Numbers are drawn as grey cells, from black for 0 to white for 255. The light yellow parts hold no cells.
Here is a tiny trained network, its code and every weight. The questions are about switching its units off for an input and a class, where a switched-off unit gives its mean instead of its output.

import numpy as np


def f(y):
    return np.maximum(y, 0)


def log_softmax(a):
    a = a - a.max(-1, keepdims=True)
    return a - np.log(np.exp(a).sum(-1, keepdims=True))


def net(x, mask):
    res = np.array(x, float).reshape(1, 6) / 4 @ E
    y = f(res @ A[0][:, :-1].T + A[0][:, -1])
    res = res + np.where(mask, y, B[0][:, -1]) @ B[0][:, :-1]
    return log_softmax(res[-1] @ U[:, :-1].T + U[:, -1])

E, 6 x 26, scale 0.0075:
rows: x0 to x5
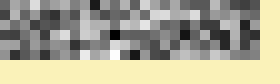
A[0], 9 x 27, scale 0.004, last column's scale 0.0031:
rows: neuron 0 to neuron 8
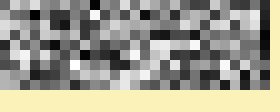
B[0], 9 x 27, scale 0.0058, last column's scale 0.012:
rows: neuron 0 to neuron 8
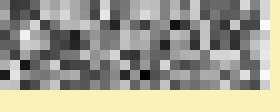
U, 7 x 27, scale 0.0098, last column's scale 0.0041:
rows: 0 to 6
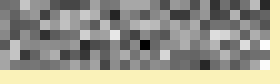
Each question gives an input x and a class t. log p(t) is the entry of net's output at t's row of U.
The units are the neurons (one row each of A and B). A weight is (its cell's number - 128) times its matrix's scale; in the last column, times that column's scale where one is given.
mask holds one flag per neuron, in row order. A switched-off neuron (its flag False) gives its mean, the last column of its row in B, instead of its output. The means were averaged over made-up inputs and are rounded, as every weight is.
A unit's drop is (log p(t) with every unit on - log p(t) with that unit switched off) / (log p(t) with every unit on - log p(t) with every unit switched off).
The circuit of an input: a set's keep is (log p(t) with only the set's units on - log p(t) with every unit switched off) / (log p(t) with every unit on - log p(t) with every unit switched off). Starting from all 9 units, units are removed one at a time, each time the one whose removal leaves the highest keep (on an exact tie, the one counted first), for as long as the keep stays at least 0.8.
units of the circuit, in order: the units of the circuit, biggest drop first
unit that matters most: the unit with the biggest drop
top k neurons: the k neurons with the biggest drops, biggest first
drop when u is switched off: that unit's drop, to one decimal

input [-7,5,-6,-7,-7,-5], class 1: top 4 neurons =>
[neuron 2; neuron 7; neuron 0; neuron 8]
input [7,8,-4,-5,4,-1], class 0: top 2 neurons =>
[neuron 4; neuron 1]
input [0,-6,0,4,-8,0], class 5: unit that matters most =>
neuron 6
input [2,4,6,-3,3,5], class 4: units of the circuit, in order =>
[neuron 7; neuron 5]
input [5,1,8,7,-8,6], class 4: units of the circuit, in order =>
[neuron 7; neuron 2]
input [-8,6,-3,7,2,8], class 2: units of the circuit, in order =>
[neuron 1; neuron 2]
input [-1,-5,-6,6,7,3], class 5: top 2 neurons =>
[neuron 2; neuron 7]
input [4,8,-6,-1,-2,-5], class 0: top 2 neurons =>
[neuron 4; neuron 7]
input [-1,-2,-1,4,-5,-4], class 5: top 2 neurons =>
[neuron 2; neuron 6]
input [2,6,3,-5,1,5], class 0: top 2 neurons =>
[neuron 4; neuron 5]
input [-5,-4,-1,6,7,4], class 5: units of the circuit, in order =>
[neuron 2; neuron 8]
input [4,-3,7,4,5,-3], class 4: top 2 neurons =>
[neuron 7; neuron 2]
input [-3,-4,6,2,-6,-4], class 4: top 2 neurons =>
[neuron 7; neuron 8]
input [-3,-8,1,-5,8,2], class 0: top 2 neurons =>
[neuron 3; neuron 6]
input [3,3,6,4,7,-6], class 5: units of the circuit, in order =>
[neuron 8]
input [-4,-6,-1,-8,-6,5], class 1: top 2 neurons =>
[neuron 2; neuron 4]
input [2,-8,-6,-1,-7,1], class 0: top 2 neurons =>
[neuron 3; neuron 7]
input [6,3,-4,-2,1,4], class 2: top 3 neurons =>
[neuron 7; neuron 0; neuron 5]
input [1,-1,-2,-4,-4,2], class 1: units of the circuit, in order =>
[neuron 2; neuron 7; neuron 5]
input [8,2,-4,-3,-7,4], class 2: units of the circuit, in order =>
[neuron 0]
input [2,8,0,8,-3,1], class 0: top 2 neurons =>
[neuron 4; neuron 2]
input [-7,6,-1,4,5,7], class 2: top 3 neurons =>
[neuron 1; neuron 5; neuron 2]
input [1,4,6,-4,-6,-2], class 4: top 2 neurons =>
[neuron 7; neuron 8]
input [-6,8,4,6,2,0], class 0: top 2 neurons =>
[neuron 4; neuron 2]
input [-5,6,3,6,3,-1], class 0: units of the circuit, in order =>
[neuron 4; neuron 2]
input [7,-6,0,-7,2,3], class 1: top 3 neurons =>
[neuron 2; neuron 4; neuron 1]
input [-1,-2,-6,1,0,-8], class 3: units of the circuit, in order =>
[neuron 5]
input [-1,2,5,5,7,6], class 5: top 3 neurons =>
[neuron 8; neuron 5; neuron 2]
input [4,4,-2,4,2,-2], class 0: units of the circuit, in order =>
[neuron 2; neuron 4]
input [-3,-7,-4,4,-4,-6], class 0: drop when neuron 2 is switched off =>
0.3
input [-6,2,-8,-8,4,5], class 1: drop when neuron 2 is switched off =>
0.7
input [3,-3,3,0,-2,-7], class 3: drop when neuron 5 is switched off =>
0.8
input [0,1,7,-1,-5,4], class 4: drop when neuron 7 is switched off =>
0.7
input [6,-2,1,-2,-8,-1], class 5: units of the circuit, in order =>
[neuron 6]
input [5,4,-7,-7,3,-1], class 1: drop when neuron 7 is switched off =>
0.2
